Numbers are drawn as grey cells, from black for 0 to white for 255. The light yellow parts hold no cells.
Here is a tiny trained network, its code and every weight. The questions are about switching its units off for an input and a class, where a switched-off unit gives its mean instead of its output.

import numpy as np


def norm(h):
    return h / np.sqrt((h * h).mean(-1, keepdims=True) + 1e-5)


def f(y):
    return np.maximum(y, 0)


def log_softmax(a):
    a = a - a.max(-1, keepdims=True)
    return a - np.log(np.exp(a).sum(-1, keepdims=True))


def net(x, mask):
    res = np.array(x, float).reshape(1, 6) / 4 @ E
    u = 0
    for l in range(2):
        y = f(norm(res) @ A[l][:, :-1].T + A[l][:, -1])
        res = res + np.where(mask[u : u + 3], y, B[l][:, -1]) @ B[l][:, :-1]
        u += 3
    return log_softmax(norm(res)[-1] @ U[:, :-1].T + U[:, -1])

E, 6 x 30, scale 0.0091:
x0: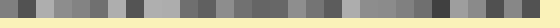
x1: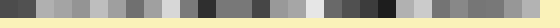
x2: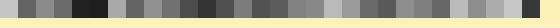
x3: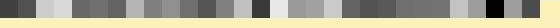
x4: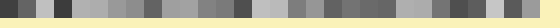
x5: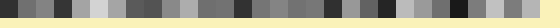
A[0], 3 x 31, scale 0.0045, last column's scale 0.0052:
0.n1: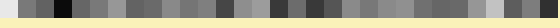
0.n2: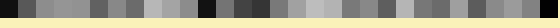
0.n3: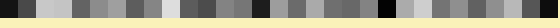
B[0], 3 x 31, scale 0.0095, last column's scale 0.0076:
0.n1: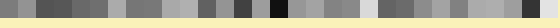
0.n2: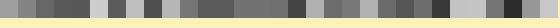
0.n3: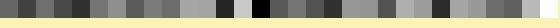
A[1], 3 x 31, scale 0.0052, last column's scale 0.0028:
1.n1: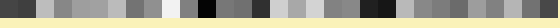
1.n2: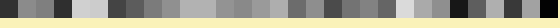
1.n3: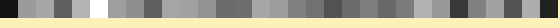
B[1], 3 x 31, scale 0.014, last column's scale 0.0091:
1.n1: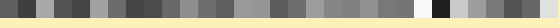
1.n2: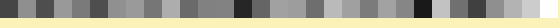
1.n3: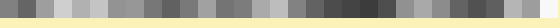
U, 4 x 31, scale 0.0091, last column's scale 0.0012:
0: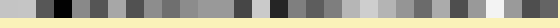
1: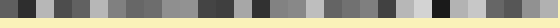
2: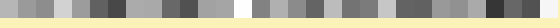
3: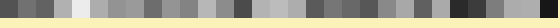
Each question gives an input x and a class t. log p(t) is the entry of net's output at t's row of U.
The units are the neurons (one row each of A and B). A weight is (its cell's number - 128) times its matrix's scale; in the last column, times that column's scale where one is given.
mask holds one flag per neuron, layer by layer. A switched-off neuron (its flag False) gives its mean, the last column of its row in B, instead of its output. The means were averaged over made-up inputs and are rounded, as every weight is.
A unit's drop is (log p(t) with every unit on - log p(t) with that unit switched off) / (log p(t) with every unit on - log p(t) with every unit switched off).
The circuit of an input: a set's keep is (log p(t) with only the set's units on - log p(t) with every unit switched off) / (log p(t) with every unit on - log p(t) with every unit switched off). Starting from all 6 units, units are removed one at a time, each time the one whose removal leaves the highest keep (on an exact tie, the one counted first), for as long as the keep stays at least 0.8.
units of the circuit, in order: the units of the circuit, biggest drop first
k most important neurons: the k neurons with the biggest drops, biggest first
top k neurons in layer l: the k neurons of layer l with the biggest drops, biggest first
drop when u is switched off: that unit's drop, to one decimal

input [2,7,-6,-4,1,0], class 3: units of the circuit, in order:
(1.n2)
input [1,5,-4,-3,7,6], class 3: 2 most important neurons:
(1.n2 1.n3)
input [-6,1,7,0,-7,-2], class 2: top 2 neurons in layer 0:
(0.n1 0.n3)
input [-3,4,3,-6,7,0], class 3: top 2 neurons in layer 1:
(1.n3 1.n2)
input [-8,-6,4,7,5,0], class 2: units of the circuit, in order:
(1.n1 1.n2 0.n3)
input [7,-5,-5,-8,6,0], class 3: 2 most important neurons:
(1.n3 1.n2)
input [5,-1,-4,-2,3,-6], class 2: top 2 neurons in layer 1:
(1.n2 1.n3)
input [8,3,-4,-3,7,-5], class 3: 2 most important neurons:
(1.n2 1.n3)
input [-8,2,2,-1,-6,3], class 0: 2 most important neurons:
(1.n3 1.n1)
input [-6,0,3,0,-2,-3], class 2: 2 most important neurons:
(0.n1 1.n1)
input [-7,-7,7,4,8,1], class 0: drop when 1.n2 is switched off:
0.0
